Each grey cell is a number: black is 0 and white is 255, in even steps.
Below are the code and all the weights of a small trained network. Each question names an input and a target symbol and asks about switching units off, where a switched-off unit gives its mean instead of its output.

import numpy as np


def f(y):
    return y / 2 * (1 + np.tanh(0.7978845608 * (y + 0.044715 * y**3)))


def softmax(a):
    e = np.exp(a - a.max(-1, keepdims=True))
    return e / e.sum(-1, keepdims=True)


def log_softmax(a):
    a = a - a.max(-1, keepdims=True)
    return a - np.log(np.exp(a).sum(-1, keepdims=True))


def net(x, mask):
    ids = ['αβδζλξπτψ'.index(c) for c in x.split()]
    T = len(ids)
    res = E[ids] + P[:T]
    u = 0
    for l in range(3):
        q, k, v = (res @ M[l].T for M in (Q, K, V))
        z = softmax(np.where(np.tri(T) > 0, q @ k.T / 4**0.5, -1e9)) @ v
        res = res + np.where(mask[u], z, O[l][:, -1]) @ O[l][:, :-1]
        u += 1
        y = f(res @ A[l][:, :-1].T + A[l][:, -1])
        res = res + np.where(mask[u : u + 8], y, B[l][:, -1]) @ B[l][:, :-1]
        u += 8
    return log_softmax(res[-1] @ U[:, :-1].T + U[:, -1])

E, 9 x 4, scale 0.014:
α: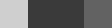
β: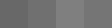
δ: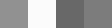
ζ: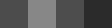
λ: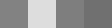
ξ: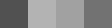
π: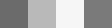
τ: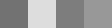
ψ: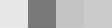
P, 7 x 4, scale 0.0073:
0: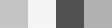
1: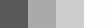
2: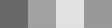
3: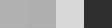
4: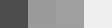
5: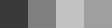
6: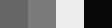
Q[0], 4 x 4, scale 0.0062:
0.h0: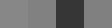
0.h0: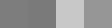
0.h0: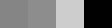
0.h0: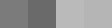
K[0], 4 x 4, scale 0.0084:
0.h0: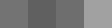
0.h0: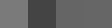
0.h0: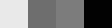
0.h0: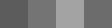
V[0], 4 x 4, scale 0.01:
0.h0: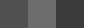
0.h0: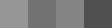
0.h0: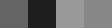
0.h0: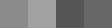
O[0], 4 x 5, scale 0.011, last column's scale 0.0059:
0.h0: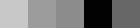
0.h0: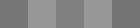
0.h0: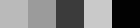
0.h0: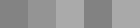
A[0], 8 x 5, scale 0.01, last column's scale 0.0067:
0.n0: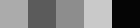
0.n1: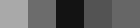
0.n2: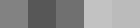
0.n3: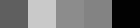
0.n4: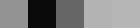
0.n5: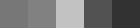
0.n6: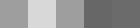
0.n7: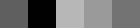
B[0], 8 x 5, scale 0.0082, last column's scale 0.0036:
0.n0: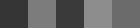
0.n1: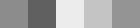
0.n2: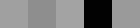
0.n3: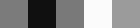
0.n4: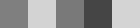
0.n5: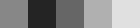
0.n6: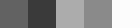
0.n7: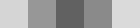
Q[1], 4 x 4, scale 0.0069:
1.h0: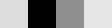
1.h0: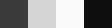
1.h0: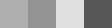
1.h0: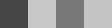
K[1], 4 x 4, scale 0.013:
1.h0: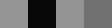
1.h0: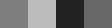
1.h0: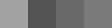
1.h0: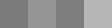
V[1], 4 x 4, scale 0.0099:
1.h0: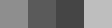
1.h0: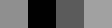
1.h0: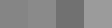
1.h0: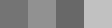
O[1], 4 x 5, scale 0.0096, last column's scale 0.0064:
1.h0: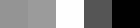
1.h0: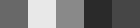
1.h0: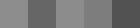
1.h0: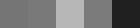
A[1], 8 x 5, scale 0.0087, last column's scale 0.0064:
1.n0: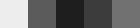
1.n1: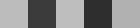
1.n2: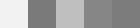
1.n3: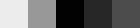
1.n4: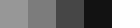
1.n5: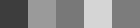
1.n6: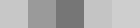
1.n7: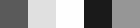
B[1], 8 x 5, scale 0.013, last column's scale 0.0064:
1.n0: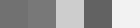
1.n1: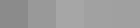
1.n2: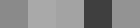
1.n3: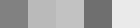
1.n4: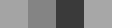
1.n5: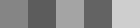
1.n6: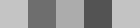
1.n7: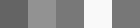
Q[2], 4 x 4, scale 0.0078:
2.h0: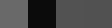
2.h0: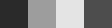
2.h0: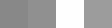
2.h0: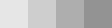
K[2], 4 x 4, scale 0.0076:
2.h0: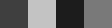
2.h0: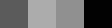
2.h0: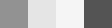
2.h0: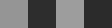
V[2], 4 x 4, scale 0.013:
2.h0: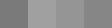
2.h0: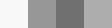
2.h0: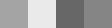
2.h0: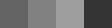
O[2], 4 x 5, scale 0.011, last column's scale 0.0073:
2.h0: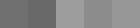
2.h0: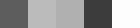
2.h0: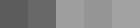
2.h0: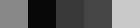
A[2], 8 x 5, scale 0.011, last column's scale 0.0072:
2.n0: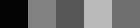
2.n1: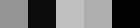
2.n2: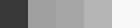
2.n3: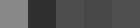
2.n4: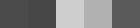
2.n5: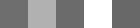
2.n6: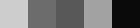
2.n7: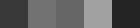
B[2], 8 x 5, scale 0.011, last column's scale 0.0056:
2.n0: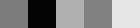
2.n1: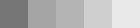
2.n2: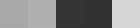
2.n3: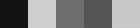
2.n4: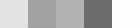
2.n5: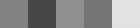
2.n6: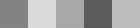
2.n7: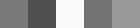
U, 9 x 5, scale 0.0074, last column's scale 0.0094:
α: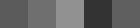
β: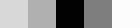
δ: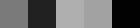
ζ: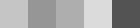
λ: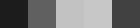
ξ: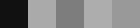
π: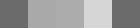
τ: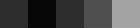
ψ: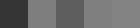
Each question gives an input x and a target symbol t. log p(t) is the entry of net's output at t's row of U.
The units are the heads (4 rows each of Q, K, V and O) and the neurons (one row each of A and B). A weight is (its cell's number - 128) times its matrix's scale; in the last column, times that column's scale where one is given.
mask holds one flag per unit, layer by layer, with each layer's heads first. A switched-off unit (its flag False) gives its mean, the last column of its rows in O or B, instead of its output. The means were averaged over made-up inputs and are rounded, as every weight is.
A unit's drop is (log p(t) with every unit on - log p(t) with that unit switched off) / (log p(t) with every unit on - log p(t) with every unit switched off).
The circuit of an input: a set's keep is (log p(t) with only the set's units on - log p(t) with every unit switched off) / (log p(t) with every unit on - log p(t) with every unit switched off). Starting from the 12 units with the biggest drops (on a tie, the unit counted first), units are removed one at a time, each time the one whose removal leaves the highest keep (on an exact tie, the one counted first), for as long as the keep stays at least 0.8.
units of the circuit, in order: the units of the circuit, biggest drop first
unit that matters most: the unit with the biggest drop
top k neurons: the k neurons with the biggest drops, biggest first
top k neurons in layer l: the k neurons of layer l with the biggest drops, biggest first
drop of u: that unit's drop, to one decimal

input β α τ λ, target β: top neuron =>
0.n5
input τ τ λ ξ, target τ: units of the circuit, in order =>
0.h0; 1.h0
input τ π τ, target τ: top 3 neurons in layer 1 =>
1.n0; 1.n3; 1.n6
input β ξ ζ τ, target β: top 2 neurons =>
1.n0; 1.n3
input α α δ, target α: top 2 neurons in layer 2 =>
2.n4; 2.n2
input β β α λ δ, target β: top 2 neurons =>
0.n1; 0.n5
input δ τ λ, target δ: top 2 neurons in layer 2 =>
2.n0; 2.n5
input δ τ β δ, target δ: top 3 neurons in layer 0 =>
0.n5; 0.n6; 0.n4
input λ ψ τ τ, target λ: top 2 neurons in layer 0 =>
0.n5; 0.n6
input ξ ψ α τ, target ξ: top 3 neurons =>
1.n0; 1.n4; 1.n3
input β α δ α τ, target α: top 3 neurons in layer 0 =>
0.n2; 0.n6; 0.n4
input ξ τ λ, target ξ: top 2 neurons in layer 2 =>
2.n3; 2.n1
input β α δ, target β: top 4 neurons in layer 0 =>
0.n5; 0.n1; 0.n7; 0.n3
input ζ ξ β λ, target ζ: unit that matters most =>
0.h0
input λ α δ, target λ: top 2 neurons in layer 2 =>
2.n1; 2.n3
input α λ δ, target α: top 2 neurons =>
1.n4; 2.n2
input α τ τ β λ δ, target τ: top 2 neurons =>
0.n5; 1.n0
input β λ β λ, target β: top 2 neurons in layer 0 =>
0.n3; 0.n5
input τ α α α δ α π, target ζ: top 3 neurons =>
1.n4; 2.n4; 2.n1
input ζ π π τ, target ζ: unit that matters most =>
1.n0
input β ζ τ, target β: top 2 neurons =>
1.n0; 2.n2
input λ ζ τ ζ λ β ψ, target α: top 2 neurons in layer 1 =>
1.n6; 1.n2
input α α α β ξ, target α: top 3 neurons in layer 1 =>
1.n4; 1.n5; 1.n6
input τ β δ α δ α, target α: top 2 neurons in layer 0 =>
0.n7; 0.n6
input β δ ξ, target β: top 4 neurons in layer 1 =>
1.n0; 1.n3; 1.n5; 1.n2
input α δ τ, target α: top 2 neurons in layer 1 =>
1.n4; 1.n6
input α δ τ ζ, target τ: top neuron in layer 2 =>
2.n0
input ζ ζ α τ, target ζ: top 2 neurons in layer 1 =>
1.n0; 1.n3
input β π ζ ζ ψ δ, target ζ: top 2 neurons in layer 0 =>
0.n2; 0.n4
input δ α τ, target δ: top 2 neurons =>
1.n0; 2.n0
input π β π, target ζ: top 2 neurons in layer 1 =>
1.n0; 1.n4
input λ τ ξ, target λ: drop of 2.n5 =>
0.1
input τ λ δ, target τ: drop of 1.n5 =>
0.0
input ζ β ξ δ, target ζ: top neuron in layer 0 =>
0.n3
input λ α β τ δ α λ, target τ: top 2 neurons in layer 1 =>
1.n0; 1.n6
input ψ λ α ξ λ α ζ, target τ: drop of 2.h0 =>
-0.1
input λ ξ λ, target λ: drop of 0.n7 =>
0.2
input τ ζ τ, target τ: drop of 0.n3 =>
-0.1
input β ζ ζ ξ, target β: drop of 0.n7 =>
-0.1
